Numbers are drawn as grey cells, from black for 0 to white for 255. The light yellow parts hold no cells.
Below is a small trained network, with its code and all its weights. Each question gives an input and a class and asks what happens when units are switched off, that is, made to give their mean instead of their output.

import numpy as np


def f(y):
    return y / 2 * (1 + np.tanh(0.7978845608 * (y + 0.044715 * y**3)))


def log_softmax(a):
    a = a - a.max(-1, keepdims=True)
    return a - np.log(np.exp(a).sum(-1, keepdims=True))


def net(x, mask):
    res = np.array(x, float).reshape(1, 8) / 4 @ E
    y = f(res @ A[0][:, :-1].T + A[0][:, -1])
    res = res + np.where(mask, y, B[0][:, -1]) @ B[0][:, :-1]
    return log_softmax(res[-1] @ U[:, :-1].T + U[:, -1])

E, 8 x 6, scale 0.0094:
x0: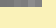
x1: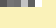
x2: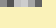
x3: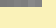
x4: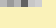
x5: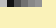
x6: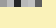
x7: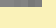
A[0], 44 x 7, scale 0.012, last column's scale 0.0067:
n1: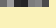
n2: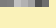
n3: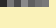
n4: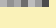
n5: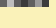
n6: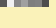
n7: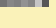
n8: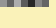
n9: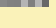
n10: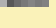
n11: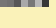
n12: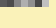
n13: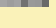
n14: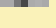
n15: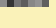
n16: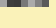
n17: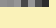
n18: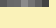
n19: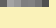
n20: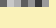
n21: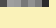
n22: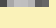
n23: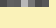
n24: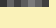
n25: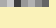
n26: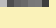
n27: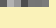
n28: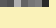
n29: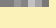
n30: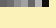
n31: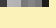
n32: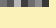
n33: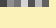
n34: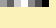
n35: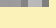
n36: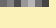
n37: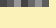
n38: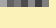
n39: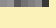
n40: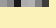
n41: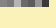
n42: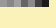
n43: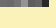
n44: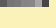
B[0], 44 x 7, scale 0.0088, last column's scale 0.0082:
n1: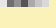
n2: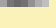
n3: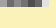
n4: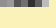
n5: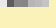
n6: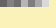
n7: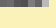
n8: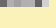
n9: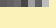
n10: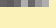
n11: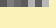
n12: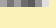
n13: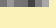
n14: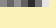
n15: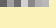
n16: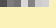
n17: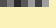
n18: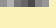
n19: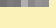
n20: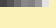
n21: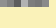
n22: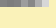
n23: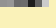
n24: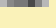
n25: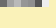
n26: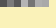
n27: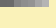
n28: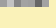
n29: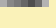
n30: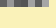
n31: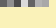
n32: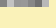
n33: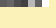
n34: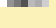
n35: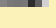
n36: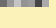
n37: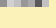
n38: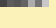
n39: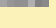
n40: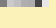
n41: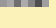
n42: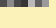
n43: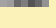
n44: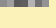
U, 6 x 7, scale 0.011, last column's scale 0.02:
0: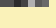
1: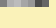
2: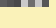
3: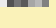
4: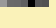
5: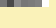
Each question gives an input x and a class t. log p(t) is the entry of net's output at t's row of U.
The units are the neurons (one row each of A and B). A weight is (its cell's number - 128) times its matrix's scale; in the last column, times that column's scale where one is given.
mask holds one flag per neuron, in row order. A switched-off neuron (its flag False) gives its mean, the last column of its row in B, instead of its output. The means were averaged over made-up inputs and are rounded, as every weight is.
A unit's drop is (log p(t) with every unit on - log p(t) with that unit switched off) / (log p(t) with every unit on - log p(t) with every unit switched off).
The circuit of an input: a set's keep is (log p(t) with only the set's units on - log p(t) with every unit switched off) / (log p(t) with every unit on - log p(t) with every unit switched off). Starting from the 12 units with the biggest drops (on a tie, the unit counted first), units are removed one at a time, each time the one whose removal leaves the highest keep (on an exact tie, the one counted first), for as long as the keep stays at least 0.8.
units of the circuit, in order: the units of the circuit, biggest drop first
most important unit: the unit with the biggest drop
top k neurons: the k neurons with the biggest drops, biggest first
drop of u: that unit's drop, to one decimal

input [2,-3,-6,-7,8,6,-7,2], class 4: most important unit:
n14
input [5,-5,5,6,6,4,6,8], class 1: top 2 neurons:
[n40 n25]
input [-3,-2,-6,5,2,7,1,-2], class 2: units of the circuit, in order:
[n16 n26]
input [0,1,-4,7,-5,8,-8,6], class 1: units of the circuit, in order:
[n37 n8]
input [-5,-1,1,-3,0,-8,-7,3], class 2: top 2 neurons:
[n31 n20]
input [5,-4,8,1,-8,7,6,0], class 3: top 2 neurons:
[n34 n12]
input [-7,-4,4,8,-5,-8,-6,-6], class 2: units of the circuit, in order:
[n31 n20]
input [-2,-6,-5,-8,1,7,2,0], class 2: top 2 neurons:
[n16 n26]
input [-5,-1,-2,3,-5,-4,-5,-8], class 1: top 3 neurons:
[n37 n8 n14]
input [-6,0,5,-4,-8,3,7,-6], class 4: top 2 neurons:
[n23 n12]
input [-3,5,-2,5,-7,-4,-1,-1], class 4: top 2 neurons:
[n3 n23]
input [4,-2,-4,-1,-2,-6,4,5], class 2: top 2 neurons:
[n6 n20]
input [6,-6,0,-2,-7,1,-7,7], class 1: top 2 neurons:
[n8 n37]
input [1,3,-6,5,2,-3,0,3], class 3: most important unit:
n5
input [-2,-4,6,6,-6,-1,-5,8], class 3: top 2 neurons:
[n34 n2]
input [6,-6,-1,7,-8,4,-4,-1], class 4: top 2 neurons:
[n24 n23]
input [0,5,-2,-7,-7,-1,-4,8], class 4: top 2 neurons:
[n3 n23]
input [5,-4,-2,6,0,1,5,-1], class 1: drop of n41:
-0.1
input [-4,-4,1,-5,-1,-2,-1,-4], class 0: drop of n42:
0.2
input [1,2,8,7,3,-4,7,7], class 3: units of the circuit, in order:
[n34]
